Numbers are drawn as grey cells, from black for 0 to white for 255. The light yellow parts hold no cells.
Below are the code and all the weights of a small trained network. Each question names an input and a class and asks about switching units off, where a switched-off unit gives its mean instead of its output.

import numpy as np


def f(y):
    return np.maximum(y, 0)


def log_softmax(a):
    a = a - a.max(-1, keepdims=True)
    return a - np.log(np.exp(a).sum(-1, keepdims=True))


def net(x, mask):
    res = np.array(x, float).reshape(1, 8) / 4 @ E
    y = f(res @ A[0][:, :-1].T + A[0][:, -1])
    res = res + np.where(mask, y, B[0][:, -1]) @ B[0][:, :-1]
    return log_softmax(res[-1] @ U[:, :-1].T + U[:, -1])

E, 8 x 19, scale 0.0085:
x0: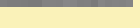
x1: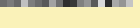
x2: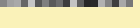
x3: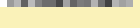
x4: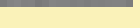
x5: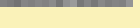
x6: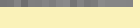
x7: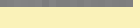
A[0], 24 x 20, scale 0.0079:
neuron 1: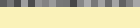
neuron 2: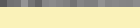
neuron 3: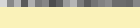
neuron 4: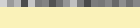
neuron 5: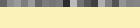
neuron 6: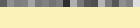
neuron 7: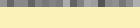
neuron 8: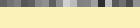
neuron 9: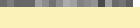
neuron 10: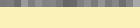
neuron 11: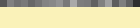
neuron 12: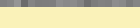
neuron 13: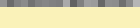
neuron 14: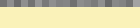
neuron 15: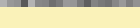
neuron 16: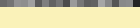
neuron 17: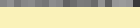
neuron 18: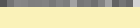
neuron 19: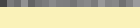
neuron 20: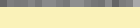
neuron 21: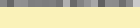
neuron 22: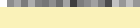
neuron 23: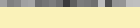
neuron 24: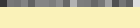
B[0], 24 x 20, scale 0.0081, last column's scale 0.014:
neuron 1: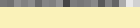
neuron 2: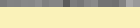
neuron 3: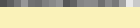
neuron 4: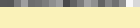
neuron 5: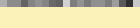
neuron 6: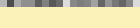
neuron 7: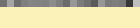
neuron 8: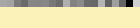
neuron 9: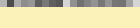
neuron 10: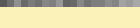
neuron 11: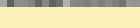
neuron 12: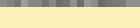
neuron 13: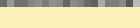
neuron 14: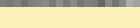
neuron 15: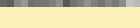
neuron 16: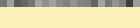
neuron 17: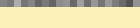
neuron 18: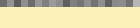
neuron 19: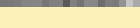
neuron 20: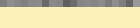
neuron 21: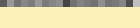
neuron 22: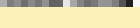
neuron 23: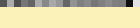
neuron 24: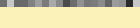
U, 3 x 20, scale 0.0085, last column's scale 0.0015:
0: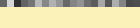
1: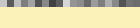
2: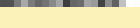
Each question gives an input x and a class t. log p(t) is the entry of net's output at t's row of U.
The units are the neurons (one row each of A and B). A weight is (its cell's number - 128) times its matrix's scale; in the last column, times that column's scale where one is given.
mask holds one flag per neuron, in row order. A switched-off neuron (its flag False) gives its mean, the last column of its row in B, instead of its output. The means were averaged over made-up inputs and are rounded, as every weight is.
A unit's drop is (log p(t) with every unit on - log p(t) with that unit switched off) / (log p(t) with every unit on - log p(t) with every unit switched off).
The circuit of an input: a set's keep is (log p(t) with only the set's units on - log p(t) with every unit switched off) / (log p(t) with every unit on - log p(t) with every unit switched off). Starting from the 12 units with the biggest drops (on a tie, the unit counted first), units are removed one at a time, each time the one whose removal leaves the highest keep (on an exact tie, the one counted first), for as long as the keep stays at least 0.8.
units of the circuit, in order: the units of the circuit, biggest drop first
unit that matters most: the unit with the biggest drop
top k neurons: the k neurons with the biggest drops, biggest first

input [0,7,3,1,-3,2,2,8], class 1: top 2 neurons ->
neuron 6; neuron 24
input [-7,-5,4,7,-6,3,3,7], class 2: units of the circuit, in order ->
neuron 4
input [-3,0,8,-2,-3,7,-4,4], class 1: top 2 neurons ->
neuron 6; neuron 5
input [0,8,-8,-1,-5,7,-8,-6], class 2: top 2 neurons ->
neuron 1; neuron 8
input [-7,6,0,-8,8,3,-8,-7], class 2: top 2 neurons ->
neuron 1; neuron 8
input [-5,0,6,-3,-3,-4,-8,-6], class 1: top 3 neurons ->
neuron 6; neuron 5; neuron 21
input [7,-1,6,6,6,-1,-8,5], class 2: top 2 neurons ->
neuron 4; neuron 3
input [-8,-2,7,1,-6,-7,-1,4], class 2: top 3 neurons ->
neuron 4; neuron 22; neuron 3
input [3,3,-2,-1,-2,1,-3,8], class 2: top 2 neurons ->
neuron 8; neuron 22
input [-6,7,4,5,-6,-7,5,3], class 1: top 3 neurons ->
neuron 6; neuron 22; neuron 24
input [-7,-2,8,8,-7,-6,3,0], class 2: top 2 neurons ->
neuron 4; neuron 3
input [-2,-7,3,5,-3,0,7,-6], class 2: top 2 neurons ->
neuron 4; neuron 3
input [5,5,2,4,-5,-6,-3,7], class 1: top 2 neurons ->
neuron 24; neuron 22
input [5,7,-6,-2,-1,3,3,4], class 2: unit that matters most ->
neuron 1
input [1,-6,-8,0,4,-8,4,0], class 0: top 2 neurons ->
neuron 6; neuron 21
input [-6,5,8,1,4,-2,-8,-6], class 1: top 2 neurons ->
neuron 6; neuron 5
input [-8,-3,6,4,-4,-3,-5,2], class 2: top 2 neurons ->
neuron 4; neuron 3
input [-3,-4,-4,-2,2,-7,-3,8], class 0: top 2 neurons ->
neuron 6; neuron 22
